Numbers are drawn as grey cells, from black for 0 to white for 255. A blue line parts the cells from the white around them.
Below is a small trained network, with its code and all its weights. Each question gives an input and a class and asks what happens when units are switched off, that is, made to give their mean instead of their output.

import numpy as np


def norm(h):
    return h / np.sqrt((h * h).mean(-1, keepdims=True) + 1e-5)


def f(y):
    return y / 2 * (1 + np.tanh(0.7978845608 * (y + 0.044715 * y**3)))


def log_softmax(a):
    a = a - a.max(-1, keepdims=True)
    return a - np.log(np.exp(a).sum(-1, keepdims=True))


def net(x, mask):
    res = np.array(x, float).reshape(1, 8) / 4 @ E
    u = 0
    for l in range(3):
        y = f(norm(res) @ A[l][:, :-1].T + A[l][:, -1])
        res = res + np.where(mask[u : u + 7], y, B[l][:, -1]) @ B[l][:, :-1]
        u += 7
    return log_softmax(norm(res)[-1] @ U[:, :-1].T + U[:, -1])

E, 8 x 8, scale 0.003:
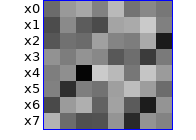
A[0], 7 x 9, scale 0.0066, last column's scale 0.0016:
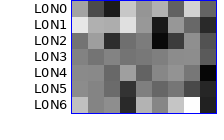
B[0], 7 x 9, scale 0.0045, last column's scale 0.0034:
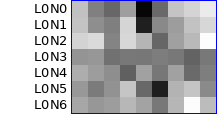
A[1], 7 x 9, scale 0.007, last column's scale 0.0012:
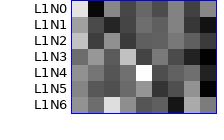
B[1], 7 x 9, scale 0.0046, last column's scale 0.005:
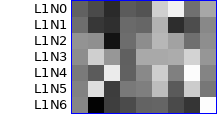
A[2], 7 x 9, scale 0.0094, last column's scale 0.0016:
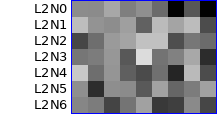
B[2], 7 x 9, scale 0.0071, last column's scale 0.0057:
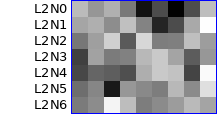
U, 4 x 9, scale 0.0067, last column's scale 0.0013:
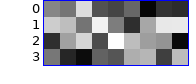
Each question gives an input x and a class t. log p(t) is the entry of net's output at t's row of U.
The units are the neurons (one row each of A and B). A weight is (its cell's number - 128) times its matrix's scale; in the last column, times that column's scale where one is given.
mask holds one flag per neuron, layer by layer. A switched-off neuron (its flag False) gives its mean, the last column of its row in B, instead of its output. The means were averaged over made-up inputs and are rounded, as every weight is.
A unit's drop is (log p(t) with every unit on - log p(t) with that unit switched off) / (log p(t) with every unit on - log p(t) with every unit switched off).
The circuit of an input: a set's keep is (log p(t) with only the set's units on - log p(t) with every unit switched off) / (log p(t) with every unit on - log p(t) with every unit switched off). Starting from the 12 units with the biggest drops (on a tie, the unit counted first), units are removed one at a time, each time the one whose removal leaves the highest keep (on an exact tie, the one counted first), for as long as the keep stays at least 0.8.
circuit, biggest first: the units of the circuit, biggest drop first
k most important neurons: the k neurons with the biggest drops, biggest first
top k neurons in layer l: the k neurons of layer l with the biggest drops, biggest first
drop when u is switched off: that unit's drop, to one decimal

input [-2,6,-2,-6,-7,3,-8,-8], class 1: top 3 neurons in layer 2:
(L2N4 L2N1 L2N3)
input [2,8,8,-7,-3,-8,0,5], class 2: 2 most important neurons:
(L0N0 L0N1)
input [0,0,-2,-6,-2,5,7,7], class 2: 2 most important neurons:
(L2N3 L0N0)
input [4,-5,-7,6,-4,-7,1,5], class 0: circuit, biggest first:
(L2N0 L2N4)
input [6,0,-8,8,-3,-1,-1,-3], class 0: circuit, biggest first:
(L2N0 L0N0)
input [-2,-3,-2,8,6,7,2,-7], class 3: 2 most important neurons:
(L0N2 L2N4)
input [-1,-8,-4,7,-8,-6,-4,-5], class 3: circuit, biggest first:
(L2N4)
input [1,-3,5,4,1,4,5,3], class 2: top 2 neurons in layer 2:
(L2N4 L2N3)
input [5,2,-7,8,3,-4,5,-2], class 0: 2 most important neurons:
(L2N0 L1N6)
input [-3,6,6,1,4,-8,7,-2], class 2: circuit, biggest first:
(L0N0 L0N1 L1N4)
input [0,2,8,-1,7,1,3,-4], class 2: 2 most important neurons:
(L2N2 L0N1)
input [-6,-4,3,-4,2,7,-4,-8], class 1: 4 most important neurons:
(L1N6 L2N1 L2N4 L0N0)
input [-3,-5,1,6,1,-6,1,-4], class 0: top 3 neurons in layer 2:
(L2N0 L2N4 L2N6)
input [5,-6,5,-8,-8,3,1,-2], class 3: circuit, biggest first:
(L2N5)
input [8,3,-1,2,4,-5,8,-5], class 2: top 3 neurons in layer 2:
(L2N2 L2N3 L2N1)
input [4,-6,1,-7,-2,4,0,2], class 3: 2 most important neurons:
(L0N2 L0N0)
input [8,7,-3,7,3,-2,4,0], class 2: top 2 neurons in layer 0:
(L0N0 L0N1)
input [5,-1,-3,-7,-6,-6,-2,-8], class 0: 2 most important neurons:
(L2N0 L0N0)
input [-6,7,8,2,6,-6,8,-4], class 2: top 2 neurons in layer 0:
(L0N1 L0N0)
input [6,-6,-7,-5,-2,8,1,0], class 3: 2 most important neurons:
(L0N2 L1N6)
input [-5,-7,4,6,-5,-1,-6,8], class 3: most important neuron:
(L1N6)
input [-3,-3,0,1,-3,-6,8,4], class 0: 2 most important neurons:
(L2N0 L2N4)
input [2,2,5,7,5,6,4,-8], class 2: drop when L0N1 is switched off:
0.1
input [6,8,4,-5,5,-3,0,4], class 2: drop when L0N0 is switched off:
0.1
